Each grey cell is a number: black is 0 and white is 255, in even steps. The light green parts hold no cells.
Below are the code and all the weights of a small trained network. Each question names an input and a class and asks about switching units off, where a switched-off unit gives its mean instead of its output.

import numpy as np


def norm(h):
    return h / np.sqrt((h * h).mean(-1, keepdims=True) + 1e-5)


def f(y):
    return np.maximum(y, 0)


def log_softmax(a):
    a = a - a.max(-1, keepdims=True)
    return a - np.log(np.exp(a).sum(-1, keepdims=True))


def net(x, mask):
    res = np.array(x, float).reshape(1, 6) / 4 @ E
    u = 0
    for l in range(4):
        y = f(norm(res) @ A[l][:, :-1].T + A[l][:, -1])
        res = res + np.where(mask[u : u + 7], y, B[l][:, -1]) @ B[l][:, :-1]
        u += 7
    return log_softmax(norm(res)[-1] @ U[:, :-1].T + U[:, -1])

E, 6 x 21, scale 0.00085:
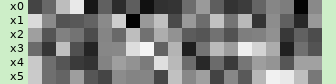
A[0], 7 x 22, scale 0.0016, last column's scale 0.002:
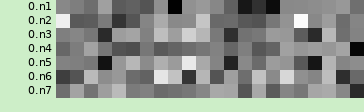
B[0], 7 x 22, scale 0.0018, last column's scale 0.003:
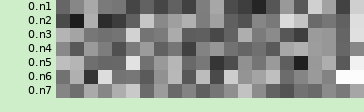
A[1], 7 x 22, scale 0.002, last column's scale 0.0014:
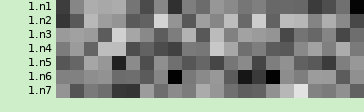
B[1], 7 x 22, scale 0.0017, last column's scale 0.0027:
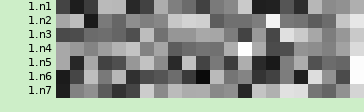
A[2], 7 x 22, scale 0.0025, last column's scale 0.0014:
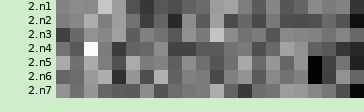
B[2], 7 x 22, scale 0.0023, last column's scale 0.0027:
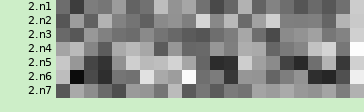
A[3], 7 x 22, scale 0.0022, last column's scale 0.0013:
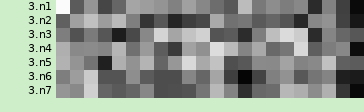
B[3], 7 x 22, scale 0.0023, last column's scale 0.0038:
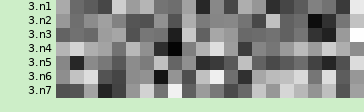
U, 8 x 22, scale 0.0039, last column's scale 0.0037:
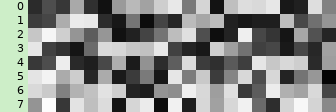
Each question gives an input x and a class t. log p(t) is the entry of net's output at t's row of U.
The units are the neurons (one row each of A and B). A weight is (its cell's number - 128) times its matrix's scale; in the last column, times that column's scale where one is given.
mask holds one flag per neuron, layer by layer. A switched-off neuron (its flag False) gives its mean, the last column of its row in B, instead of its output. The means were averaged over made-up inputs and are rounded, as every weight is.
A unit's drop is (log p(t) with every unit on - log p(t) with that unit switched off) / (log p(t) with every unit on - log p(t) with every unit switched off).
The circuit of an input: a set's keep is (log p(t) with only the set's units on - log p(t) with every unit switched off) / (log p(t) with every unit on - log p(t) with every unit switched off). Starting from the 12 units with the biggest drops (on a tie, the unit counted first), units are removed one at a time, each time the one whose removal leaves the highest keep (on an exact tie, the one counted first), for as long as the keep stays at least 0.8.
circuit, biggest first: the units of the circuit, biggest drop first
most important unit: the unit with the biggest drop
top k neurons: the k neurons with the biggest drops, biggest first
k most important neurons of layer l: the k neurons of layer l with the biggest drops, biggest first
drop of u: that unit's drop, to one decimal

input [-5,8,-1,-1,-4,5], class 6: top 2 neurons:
3.n4, 0.n5
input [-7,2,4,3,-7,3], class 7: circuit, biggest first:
0.n6, 2.n6, 1.n5
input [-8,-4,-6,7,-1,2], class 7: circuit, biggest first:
0.n6, 2.n6
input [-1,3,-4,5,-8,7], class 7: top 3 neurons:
0.n6, 2.n6, 0.n2
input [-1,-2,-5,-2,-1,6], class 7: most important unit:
1.n2
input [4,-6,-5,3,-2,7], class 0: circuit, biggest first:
1.n2, 0.n5
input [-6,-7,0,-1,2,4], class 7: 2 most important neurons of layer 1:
1.n5, 1.n7
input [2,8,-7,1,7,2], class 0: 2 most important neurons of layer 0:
0.n3, 0.n5
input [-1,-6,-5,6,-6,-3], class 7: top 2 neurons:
0.n6, 0.n2
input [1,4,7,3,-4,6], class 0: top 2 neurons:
1.n7, 0.n2
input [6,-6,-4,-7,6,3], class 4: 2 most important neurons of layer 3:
3.n7, 3.n6
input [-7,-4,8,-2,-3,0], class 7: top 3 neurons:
0.n6, 2.n6, 1.n5
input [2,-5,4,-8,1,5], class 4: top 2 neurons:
0.n1, 3.n7
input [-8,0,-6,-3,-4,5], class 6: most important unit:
3.n4
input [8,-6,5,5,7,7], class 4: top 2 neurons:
0.n1, 1.n6
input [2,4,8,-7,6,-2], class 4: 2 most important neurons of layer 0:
0.n6, 0.n1
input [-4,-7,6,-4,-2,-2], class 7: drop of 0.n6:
0.2
